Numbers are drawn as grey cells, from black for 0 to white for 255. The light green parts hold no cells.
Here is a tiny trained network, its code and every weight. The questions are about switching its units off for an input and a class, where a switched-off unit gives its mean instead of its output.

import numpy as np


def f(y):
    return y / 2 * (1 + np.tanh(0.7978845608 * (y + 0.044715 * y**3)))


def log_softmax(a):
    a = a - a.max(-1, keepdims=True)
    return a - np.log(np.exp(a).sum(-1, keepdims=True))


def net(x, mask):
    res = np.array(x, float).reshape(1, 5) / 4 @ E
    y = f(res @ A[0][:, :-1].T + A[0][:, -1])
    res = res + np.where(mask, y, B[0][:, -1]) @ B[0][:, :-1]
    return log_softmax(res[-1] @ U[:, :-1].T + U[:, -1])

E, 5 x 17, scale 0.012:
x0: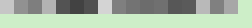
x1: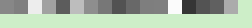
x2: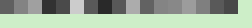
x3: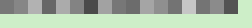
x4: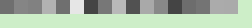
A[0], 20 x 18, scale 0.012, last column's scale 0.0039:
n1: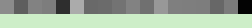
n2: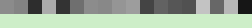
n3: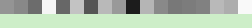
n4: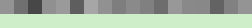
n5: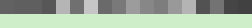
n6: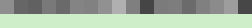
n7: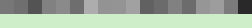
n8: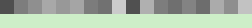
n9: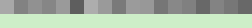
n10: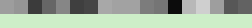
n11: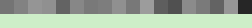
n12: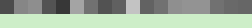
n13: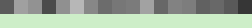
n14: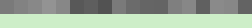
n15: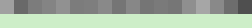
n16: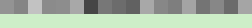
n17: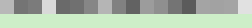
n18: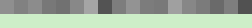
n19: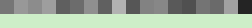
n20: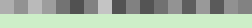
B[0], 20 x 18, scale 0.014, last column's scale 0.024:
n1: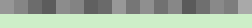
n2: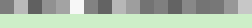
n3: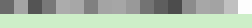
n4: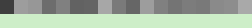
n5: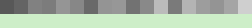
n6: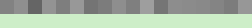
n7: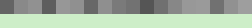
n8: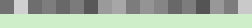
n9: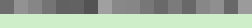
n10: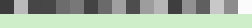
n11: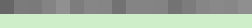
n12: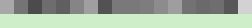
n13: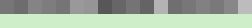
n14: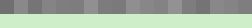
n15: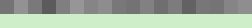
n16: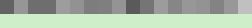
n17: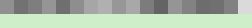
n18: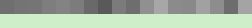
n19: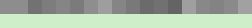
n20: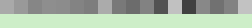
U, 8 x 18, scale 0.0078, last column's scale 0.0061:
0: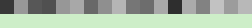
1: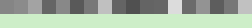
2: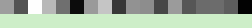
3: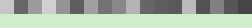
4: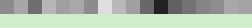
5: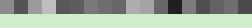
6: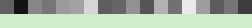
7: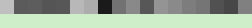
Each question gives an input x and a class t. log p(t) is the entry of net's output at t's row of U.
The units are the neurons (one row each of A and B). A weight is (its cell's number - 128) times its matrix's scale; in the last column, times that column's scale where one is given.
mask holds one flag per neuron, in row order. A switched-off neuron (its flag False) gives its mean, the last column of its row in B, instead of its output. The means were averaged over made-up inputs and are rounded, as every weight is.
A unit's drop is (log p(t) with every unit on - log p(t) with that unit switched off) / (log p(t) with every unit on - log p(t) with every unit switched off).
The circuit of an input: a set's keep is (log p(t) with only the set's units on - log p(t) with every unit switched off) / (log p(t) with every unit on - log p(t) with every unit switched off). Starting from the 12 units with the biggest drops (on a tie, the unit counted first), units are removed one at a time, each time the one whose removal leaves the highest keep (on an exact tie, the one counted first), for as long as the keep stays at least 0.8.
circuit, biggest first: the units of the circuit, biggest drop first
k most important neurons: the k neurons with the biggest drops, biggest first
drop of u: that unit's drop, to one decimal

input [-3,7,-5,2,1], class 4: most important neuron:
(n10)
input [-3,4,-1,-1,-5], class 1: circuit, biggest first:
(n10 n3)
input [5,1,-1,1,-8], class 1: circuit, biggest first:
(n3 n20)
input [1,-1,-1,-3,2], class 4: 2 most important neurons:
(n10 n5)
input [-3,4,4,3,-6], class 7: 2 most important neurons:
(n12 n3)
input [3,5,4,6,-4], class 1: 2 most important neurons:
(n20 n2)
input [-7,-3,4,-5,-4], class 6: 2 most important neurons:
(n5 n10)
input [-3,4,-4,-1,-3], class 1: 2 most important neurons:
(n3 n10)
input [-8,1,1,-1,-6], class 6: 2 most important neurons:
(n10 n5)
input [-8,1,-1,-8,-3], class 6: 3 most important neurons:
(n10 n3 n8)
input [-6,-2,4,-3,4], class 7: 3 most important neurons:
(n10 n3 n12)
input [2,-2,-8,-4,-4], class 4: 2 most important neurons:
(n17 n20)
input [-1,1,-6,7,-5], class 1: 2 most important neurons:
(n3 n10)
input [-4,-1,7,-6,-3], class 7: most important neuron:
(n12)
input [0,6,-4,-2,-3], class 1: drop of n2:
0.2
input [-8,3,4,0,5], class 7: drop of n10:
0.3
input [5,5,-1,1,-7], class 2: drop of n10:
0.1
